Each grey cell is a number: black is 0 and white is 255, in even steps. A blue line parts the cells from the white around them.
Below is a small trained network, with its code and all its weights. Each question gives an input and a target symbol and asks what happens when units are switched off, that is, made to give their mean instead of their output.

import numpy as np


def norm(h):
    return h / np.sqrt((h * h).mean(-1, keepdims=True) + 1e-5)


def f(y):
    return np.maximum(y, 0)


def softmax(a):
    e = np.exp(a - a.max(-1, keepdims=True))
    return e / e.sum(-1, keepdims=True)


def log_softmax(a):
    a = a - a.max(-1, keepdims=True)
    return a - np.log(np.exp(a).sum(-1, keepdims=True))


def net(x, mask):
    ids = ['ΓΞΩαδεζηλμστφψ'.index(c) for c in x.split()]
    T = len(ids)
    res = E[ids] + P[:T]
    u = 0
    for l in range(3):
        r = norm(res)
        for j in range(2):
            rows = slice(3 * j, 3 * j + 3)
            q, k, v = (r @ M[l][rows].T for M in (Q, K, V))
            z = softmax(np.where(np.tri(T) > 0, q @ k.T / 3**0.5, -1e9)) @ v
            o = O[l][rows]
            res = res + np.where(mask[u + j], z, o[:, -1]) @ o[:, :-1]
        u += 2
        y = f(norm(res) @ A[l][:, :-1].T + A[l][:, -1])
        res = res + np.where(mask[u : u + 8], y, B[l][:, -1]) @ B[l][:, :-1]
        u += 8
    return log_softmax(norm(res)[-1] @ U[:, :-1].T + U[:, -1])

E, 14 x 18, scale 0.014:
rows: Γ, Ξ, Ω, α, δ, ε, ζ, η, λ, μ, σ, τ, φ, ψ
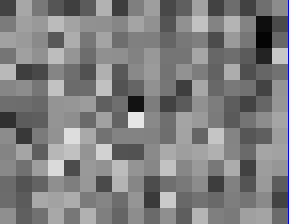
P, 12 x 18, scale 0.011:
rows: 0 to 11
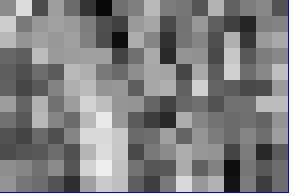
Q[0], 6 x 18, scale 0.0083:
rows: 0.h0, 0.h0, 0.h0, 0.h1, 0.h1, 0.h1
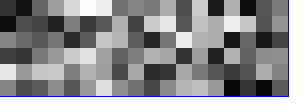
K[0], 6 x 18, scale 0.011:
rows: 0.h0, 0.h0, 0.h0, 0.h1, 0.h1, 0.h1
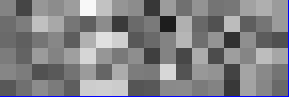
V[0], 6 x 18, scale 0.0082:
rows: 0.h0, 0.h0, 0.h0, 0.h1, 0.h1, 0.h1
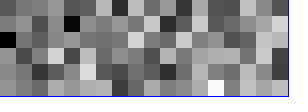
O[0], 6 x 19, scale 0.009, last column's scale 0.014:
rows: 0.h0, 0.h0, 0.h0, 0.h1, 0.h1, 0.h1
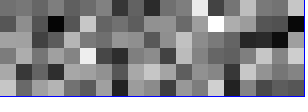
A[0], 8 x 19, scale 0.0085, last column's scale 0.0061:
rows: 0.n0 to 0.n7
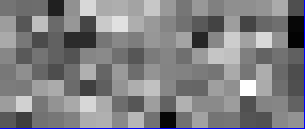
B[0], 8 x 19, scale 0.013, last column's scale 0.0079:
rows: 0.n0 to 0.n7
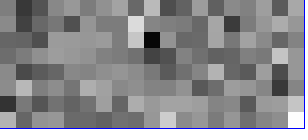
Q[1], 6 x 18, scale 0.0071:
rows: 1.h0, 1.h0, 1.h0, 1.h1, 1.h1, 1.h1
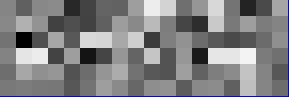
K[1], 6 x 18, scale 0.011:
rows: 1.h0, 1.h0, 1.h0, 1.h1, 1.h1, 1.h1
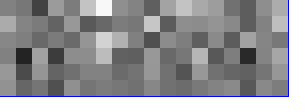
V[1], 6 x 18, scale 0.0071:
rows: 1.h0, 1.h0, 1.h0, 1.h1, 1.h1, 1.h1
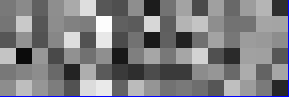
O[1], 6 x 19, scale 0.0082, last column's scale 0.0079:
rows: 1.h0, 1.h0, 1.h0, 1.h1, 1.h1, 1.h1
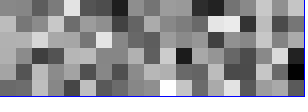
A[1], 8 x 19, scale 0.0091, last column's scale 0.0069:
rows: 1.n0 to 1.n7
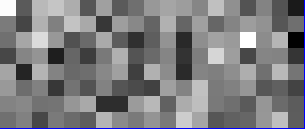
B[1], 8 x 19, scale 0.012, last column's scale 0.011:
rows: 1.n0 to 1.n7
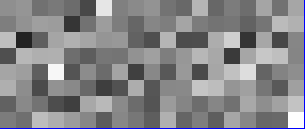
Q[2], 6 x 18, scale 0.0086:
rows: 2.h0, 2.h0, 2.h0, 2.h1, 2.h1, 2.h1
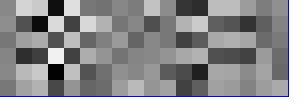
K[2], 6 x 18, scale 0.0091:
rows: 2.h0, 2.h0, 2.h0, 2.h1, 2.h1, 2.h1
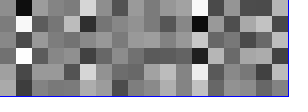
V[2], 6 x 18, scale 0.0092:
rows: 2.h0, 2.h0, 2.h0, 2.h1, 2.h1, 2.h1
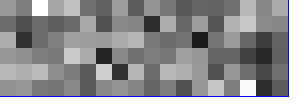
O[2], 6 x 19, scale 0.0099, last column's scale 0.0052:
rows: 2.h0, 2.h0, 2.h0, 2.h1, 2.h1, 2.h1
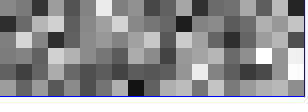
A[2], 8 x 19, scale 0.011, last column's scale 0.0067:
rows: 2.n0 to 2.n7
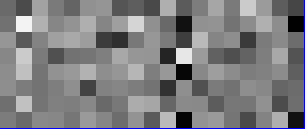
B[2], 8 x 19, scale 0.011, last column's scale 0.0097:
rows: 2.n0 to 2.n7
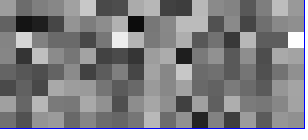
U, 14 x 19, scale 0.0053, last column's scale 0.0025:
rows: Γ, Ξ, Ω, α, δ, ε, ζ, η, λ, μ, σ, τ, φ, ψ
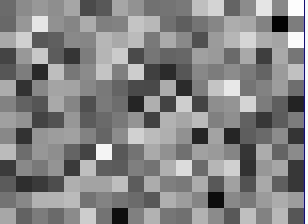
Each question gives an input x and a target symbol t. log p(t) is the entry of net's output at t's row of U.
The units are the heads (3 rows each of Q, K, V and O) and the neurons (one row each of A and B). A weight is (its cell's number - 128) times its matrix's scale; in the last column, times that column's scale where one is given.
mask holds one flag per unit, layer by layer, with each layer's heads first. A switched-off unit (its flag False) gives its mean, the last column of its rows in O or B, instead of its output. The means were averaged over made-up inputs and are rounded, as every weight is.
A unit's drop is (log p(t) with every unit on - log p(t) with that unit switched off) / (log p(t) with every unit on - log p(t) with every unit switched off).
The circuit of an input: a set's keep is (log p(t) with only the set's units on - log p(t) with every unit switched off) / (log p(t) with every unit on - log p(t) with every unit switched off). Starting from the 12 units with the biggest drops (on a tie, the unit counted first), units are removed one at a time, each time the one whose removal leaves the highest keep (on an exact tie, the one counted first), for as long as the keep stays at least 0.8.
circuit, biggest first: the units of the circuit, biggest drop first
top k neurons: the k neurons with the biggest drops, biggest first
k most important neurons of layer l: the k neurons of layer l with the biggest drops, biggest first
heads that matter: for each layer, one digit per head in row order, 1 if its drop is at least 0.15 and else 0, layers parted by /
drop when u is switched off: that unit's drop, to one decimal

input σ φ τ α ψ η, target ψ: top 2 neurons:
(1.n6; 2.n0)
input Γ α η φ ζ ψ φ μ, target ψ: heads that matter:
01 / 00 / 00
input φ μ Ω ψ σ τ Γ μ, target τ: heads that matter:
11 / 00 / 00
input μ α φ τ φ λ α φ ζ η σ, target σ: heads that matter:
11 / 10 / 00
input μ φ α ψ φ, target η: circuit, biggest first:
(2.h0; 2.h1; 0.h1; 2.n2)
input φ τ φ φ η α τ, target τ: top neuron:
(0.n0)
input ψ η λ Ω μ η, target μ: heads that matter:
00 / 10 / 00
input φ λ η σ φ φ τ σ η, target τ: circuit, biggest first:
(0.h0; 0.n0)
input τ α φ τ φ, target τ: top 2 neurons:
(2.n1; 2.n4)
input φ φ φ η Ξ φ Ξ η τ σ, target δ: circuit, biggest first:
(2.h0; 2.h1)
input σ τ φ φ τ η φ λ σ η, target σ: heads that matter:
11 / 00 / 00
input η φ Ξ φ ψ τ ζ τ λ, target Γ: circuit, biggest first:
(0.h0; 2.h1)
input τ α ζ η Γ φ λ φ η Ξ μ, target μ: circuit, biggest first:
(0.h1; 1.n0)
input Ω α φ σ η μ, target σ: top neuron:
(0.n6)
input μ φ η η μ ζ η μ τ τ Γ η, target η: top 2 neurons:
(2.n2; 1.n0)
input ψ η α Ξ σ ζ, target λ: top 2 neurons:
(2.n7; 2.n2)
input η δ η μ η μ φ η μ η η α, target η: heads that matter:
10 / 00 / 00
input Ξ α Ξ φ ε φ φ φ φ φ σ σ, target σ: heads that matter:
11 / 01 / 00
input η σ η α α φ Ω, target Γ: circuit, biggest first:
(0.h0; 2.h1; 2.h0)
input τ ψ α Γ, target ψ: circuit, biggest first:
(0.h1)
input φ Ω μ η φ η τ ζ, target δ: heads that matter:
10 / 00 / 11
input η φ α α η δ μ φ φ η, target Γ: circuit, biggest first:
(0.h0; 2.h1; 2.h0)
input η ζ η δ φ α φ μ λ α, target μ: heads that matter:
01 / 10 / 00
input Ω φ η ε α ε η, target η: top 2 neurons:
(1.n5; 0.n7)
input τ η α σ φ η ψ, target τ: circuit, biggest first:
(2.h1; 2.n1; 0.h0)
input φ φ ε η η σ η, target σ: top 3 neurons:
(0.n6; 0.n7; 1.n6)
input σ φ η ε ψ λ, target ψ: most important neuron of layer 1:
(1.n6)
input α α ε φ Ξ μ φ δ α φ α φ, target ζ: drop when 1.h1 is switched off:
0.9
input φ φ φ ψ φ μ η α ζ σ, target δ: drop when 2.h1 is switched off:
0.3
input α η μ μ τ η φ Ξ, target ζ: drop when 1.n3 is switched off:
0.1
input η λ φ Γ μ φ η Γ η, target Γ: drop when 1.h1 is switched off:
0.0
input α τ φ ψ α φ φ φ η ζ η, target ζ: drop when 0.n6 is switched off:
0.1
